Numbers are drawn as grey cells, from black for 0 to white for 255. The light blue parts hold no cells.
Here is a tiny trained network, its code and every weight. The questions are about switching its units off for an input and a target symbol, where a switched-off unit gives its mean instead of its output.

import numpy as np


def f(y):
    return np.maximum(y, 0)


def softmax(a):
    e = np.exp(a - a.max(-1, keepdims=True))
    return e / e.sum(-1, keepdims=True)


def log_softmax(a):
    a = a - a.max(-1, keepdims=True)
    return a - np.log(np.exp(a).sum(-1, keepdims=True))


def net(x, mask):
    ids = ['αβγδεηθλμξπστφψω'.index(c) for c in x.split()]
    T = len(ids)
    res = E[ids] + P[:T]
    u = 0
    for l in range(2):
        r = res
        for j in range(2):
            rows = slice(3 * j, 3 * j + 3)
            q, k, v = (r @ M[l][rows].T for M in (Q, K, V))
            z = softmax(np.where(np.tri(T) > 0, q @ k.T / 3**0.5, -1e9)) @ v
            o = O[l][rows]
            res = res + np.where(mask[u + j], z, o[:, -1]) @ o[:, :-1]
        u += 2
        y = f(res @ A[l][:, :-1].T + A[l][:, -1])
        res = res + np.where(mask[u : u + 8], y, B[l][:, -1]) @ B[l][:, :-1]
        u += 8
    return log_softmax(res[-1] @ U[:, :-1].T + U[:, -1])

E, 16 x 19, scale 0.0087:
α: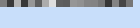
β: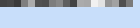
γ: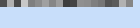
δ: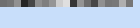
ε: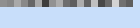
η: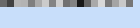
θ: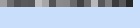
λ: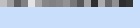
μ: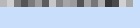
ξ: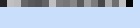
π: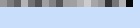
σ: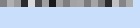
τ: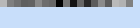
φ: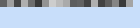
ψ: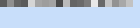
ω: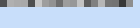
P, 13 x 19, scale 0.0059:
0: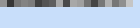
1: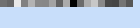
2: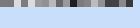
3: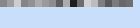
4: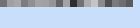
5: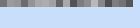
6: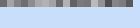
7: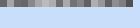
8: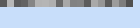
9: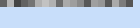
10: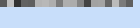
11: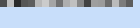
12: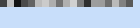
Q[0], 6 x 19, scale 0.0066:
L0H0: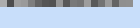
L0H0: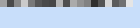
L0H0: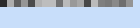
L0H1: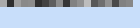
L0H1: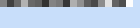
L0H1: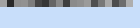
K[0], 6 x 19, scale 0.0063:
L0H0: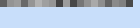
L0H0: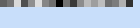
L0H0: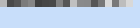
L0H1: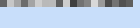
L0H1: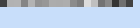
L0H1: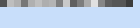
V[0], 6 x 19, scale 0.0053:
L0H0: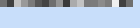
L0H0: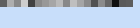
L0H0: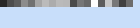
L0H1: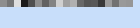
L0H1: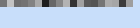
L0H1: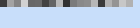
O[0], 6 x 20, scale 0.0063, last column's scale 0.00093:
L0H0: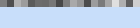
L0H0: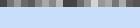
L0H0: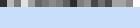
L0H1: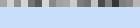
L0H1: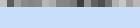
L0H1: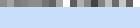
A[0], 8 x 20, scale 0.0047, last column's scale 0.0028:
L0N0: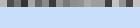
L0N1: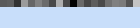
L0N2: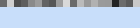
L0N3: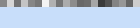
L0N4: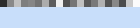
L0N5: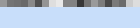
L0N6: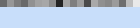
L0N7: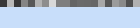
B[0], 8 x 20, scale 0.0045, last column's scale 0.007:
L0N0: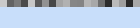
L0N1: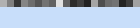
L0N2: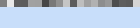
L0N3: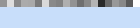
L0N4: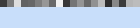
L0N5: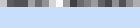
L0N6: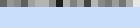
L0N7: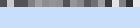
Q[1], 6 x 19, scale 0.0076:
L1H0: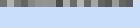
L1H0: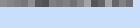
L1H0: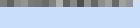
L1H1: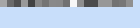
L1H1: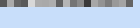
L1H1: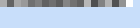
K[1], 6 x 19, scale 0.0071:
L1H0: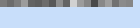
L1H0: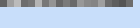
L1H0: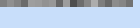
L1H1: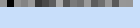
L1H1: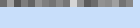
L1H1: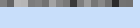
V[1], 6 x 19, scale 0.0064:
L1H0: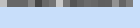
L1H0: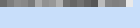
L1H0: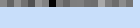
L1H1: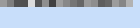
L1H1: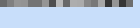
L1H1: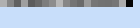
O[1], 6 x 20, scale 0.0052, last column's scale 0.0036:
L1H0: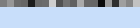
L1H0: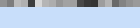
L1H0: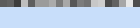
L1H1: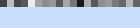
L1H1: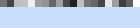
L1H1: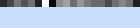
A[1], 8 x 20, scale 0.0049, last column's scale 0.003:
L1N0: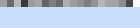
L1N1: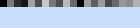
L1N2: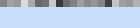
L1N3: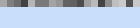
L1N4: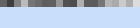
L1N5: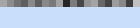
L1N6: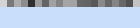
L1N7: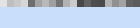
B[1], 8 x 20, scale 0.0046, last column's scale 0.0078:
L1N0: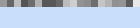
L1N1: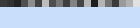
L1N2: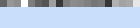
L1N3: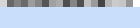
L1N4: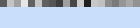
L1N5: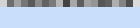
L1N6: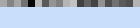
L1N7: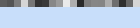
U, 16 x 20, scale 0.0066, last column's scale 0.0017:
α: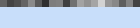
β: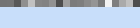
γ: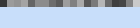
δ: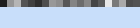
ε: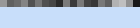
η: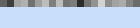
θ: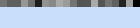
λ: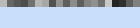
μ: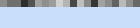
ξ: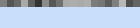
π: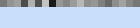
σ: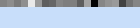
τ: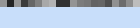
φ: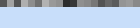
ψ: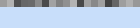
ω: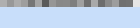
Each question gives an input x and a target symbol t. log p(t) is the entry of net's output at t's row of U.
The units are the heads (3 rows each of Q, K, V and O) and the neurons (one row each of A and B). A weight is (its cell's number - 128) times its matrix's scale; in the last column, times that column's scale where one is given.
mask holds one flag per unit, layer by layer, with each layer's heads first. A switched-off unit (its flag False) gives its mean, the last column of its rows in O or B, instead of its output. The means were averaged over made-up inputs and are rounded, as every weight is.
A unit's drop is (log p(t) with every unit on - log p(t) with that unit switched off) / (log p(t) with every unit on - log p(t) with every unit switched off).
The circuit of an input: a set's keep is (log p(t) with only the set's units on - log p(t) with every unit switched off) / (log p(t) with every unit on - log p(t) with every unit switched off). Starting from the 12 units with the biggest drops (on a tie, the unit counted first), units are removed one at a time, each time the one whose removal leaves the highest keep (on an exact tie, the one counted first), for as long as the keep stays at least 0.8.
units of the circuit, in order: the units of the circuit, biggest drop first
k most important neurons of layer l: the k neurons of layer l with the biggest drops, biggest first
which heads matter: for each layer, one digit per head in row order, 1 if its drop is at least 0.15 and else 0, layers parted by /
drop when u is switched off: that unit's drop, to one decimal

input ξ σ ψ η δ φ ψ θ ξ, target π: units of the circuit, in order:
(L0H1 L1H0 L1H1)
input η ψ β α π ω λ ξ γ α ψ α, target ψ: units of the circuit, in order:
(L1H1 L0N6)
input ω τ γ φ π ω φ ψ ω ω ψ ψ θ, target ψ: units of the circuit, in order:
(L1H1 L0N6)
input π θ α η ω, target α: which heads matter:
11 / 10
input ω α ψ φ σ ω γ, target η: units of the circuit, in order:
(L1H0 L0H0 L0N4)
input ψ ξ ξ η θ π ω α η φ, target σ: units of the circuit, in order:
(L0H0 L1H0)
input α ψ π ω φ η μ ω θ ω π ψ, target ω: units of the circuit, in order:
(L1H1 L1N1 L0H1 L0H0)
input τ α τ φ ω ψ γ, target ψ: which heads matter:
10 / 01
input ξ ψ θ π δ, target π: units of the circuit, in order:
(L1H0 L0H1 L1H1)
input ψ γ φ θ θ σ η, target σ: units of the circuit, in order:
(L1H1 L0H0)
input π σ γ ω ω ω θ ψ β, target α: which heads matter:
01 / 10
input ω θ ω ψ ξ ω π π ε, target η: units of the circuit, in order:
(L1H0 L0H0 L0N3 L0N2)
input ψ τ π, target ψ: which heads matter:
01 / 01
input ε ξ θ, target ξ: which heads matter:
11 / 01
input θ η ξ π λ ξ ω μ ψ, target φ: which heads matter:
10 / 10
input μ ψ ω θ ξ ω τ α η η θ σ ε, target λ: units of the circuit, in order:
(L0H0 L1N2)
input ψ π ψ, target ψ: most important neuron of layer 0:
(L0N6)
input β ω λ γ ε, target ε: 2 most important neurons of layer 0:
(L0N3 L0N2)
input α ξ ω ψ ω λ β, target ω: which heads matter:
00 / 01
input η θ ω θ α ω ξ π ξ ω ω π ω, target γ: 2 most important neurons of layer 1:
(L1N3 L1N5)
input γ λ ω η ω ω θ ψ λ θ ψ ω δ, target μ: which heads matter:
01 / 00
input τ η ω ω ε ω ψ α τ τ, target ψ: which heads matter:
10 / 01
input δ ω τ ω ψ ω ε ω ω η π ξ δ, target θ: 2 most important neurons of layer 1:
(L1N7 L1N0)
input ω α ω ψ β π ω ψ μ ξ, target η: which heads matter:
10 / 10
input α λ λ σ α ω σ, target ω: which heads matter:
01 / 01
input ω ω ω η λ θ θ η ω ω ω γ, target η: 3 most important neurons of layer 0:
(L0N3 L0N7 L0N2)
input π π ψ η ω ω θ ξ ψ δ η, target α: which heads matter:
01 / 10
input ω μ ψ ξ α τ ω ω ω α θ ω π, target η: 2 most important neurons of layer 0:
(L0N3 L0N2)
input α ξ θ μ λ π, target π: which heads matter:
00 / 01
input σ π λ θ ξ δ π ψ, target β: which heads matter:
10 / 00
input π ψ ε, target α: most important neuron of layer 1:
(L1N6)
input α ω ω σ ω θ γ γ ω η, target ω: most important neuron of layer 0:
(L0N6)
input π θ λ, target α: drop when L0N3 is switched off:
0.2
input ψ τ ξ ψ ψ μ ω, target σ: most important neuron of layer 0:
(L0N4)
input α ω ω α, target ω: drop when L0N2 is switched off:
-0.1
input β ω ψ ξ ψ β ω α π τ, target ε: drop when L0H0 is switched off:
0.2
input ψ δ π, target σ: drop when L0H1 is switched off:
-0.1
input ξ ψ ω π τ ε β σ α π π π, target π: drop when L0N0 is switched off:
0.1
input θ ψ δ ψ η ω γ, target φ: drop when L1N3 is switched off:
0.0
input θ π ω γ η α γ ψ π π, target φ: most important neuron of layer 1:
(L1N0)
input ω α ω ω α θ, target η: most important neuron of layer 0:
(L0N3)
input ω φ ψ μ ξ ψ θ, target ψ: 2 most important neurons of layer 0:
(L0N6 L0N4)
